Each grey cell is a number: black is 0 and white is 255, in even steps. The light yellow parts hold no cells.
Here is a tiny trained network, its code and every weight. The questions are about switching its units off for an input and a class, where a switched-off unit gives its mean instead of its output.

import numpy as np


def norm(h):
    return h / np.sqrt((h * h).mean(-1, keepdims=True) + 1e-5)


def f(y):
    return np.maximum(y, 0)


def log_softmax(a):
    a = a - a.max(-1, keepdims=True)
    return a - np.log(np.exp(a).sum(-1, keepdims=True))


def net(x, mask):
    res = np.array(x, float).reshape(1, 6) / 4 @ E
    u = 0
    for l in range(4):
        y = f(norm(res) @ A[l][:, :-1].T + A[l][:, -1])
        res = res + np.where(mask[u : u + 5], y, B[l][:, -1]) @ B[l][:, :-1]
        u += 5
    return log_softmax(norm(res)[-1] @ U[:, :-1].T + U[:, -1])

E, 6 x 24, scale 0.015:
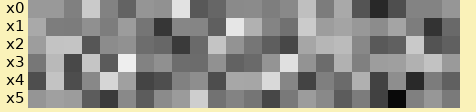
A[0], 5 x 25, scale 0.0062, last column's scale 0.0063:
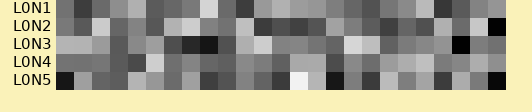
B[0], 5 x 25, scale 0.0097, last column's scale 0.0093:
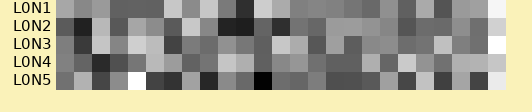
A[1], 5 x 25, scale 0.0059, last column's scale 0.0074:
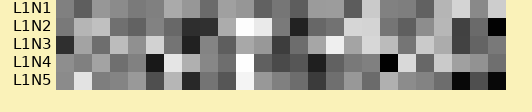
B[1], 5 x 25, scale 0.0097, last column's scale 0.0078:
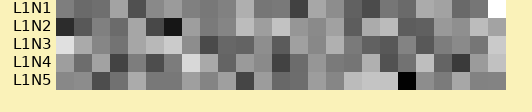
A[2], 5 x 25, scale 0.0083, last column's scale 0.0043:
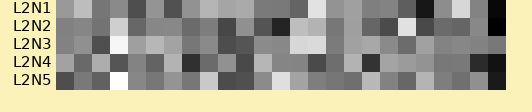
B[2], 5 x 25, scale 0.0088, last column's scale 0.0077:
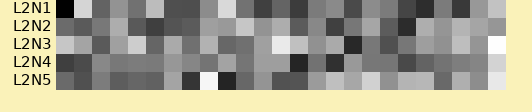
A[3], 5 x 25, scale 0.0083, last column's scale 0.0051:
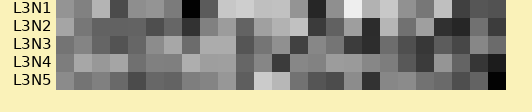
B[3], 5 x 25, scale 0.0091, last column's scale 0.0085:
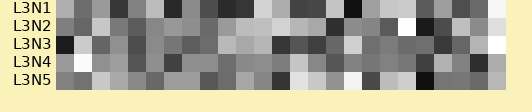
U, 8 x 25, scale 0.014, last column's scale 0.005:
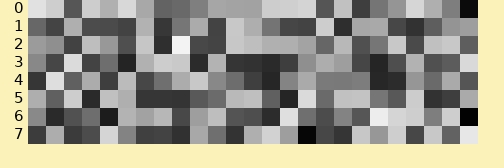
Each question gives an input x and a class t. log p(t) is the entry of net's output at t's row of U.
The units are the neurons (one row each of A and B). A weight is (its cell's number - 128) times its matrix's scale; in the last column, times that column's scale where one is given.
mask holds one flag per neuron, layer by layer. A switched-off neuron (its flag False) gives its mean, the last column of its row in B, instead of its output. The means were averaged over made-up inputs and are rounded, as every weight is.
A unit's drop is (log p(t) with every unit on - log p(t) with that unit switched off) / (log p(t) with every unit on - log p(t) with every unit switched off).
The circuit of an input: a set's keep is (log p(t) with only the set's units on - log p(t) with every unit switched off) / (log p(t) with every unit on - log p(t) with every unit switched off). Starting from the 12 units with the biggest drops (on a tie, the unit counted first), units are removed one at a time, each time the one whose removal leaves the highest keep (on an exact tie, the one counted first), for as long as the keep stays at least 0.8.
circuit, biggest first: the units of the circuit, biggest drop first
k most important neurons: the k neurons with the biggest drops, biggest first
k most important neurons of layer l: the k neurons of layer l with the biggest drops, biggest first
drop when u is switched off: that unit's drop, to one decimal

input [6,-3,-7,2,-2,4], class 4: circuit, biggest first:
[L2N1]
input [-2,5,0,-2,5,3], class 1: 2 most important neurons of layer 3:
[L3N2, L3N5]
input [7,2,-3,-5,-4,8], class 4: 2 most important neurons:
[L3N3, L2N1]
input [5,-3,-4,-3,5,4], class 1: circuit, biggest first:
[L0N1, L3N3]
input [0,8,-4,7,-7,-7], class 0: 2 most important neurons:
[L1N3, L0N1]
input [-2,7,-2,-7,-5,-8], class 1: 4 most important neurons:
[L0N1, L2N4, L3N2, L3N5]
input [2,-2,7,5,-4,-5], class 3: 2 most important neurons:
[L1N4, L0N2]
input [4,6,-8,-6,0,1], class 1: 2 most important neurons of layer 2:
[L2N4, L2N3]
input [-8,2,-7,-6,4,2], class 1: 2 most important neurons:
[L0N1, L3N2]
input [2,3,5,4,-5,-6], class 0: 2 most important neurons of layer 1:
[L1N3, L1N1]
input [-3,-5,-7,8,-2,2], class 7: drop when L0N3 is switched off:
-0.1
